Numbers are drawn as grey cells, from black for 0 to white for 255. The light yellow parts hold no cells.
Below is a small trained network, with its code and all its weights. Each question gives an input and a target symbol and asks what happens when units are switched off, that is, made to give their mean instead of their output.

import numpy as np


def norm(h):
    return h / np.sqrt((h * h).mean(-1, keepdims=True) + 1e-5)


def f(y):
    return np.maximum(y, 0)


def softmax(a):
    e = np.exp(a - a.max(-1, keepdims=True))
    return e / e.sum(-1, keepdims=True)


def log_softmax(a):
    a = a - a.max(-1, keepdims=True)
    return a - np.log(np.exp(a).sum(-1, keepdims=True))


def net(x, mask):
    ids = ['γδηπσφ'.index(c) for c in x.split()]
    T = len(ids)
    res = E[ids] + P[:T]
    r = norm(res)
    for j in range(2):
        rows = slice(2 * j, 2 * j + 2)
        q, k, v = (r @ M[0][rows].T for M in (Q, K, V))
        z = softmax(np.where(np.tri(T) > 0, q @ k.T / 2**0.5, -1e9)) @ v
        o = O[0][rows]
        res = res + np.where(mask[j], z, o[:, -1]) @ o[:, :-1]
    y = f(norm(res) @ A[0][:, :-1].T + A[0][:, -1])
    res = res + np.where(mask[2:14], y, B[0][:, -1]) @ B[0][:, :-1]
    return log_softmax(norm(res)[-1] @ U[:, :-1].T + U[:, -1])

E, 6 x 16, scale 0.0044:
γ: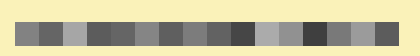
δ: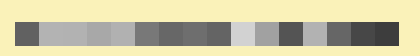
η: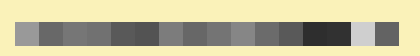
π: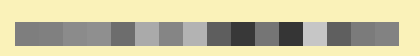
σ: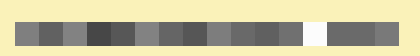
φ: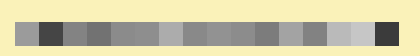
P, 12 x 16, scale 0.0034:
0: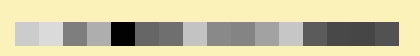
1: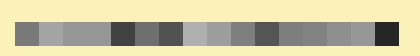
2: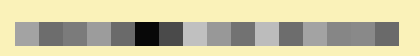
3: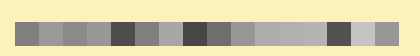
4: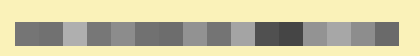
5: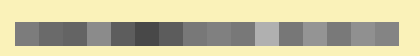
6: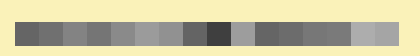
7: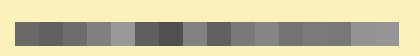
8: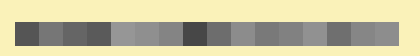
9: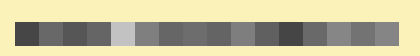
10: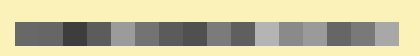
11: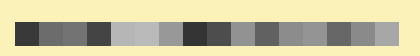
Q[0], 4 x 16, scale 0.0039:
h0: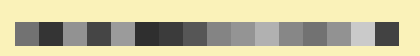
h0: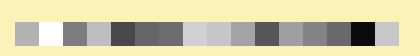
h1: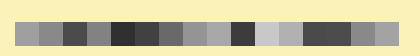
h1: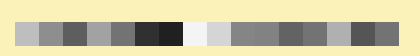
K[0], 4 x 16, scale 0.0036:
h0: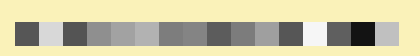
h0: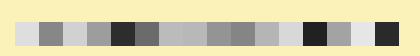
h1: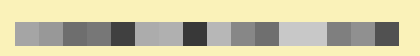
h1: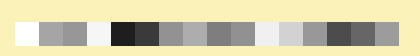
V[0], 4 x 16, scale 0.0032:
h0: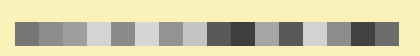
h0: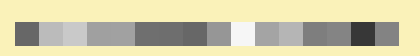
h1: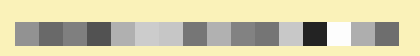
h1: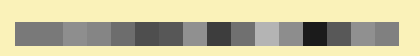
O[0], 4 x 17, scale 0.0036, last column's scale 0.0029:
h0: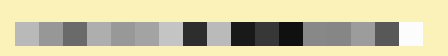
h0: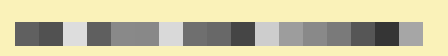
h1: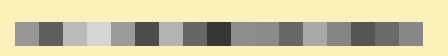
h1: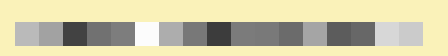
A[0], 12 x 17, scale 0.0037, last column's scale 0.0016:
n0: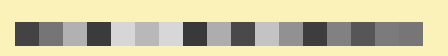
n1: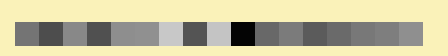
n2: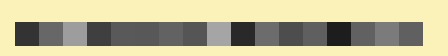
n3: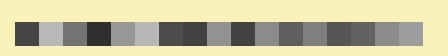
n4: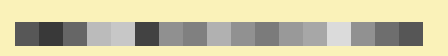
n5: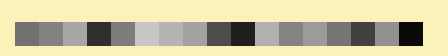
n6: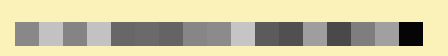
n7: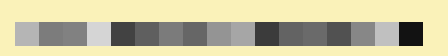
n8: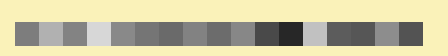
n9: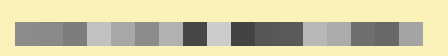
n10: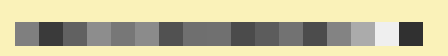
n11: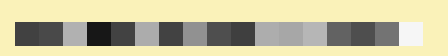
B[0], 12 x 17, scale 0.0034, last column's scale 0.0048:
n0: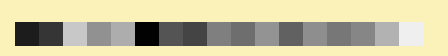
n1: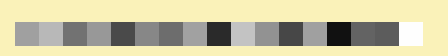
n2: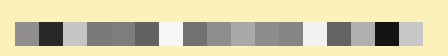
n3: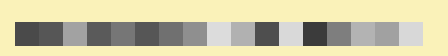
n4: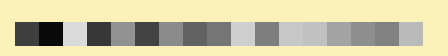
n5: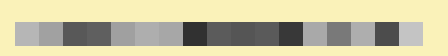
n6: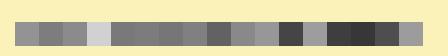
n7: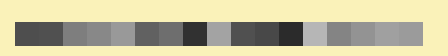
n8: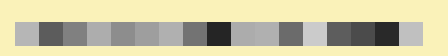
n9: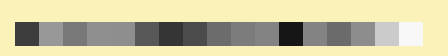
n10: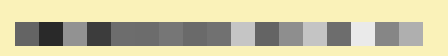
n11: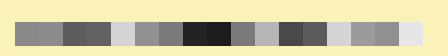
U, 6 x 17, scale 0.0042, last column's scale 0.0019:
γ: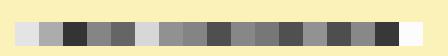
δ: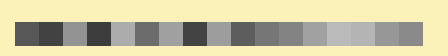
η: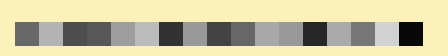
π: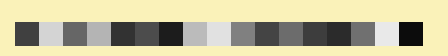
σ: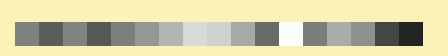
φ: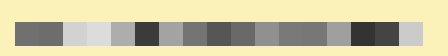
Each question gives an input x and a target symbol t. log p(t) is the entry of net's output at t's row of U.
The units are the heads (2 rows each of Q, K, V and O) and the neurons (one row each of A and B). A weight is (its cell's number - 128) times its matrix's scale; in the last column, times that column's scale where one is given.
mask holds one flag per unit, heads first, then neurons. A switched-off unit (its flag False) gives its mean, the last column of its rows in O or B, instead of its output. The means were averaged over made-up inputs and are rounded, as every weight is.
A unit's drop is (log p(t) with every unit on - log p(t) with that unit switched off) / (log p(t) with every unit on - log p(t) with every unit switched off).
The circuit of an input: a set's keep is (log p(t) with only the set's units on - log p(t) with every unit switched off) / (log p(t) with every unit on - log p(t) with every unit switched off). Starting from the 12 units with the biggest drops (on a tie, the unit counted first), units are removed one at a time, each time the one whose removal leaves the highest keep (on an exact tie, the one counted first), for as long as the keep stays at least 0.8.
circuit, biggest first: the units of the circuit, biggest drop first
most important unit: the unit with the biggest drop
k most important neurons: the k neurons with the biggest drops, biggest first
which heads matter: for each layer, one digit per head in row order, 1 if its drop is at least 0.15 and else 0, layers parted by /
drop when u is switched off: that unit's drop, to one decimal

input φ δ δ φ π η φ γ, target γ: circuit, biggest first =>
(h0; n1)
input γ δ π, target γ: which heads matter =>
01
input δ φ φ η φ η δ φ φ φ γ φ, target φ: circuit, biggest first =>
(h1)
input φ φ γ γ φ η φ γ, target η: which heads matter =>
10
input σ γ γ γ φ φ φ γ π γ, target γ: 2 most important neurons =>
(n0; n8)
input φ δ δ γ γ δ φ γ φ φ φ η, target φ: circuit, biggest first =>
(h1; h0)
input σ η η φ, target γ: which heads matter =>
01
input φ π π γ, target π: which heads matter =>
11
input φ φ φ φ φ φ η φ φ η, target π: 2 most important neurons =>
(n11; n2)
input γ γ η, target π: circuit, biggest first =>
(h0; n11)
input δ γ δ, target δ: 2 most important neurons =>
(n3; n1)
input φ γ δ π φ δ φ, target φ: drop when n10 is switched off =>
0.1
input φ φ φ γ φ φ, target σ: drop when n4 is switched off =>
0.0
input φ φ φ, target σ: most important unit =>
h0
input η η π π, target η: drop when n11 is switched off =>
0.2
